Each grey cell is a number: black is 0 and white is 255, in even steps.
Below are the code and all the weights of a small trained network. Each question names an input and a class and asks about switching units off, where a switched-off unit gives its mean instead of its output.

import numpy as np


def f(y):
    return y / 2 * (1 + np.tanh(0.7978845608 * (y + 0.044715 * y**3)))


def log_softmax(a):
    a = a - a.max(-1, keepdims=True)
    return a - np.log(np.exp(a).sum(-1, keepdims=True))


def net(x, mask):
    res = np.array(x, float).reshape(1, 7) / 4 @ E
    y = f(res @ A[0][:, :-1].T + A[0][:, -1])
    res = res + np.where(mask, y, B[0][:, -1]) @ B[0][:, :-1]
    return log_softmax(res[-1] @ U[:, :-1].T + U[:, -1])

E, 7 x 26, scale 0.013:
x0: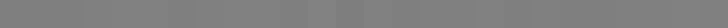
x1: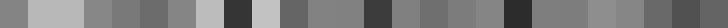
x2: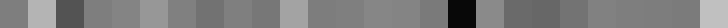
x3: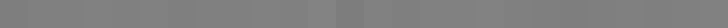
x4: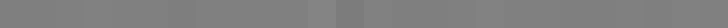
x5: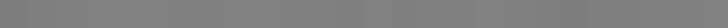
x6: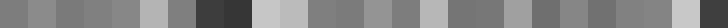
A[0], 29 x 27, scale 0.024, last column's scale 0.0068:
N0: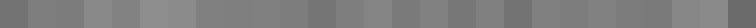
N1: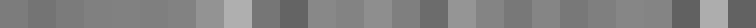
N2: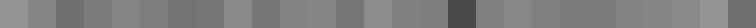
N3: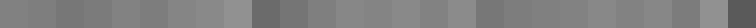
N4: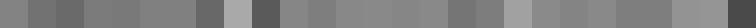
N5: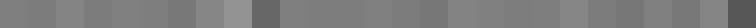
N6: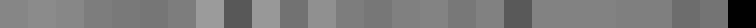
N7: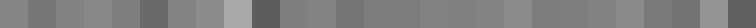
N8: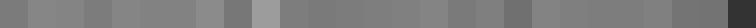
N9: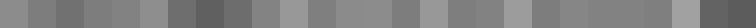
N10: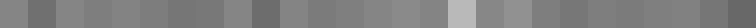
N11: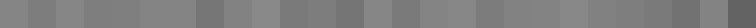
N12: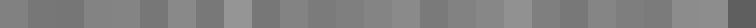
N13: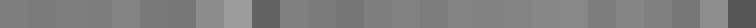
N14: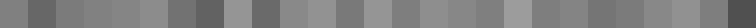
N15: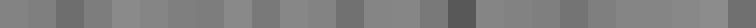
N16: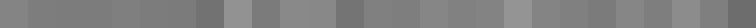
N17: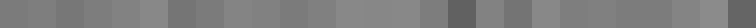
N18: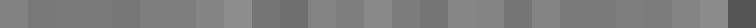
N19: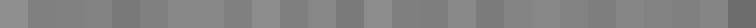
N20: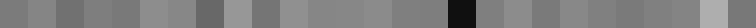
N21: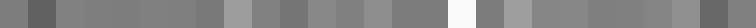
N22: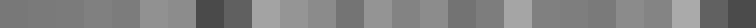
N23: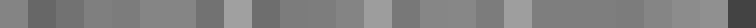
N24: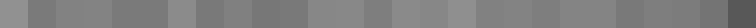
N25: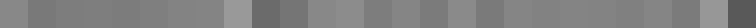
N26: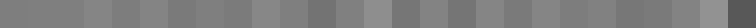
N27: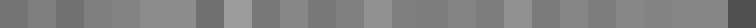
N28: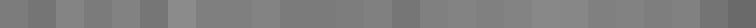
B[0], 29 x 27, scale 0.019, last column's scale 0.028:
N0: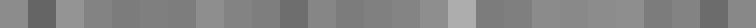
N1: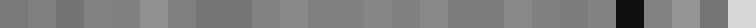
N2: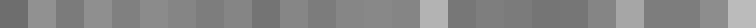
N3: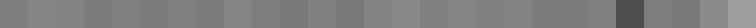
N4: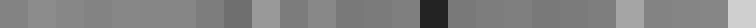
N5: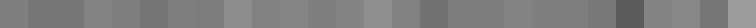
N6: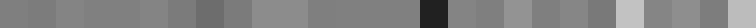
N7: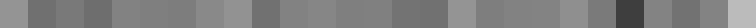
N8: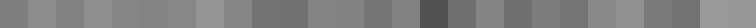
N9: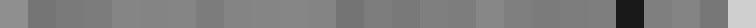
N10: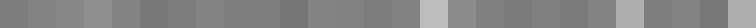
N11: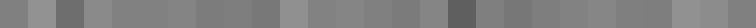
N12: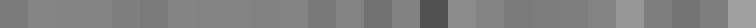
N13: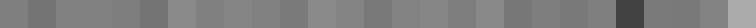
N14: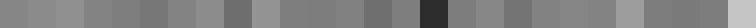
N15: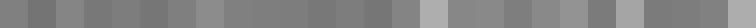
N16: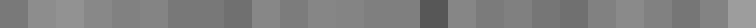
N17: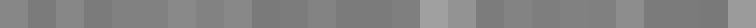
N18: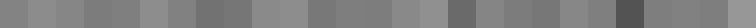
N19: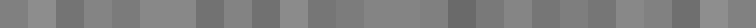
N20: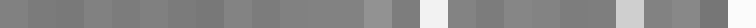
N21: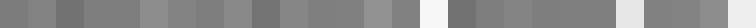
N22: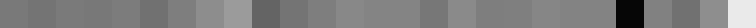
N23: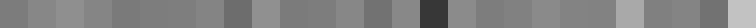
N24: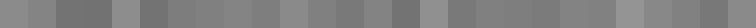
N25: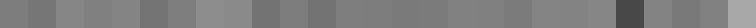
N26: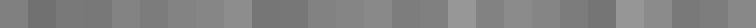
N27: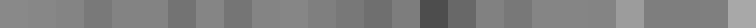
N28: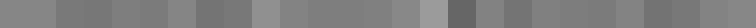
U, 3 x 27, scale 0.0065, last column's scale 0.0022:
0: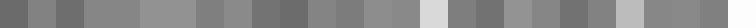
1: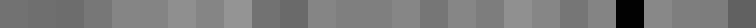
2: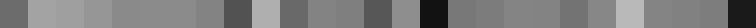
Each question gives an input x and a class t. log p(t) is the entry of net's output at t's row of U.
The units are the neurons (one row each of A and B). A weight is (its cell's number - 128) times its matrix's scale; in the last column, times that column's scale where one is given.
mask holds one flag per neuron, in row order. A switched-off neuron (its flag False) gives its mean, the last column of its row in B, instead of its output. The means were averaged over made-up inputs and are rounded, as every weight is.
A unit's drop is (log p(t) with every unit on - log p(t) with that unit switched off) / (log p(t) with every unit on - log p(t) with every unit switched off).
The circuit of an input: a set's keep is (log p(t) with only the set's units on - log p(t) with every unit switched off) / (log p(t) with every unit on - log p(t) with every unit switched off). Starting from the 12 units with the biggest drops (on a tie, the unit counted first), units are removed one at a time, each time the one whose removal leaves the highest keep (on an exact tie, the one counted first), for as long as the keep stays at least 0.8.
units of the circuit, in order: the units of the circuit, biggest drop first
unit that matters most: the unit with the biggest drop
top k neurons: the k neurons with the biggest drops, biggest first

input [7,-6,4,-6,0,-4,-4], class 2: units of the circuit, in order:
(N4)
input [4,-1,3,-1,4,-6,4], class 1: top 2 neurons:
(N21, N22)
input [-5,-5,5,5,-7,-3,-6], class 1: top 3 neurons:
(N21, N1, N7)
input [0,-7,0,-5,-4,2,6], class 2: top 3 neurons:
(N14, N4, N23)
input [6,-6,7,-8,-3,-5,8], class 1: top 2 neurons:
(N22, N9)
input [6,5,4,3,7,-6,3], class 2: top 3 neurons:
(N21, N6, N20)
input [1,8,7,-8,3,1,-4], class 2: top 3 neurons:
(N6, N21, N8)
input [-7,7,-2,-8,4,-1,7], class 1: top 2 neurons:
(N22, N4)
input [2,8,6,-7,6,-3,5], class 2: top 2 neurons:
(N6, N21)
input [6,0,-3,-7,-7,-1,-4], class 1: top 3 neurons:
(N20, N1, N2)
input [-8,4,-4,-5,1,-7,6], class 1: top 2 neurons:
(N20, N22)
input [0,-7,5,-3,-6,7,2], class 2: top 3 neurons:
(N4, N14, N21)
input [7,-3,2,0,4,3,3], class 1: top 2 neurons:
(N21, N22)
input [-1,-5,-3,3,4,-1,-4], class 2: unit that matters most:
N22
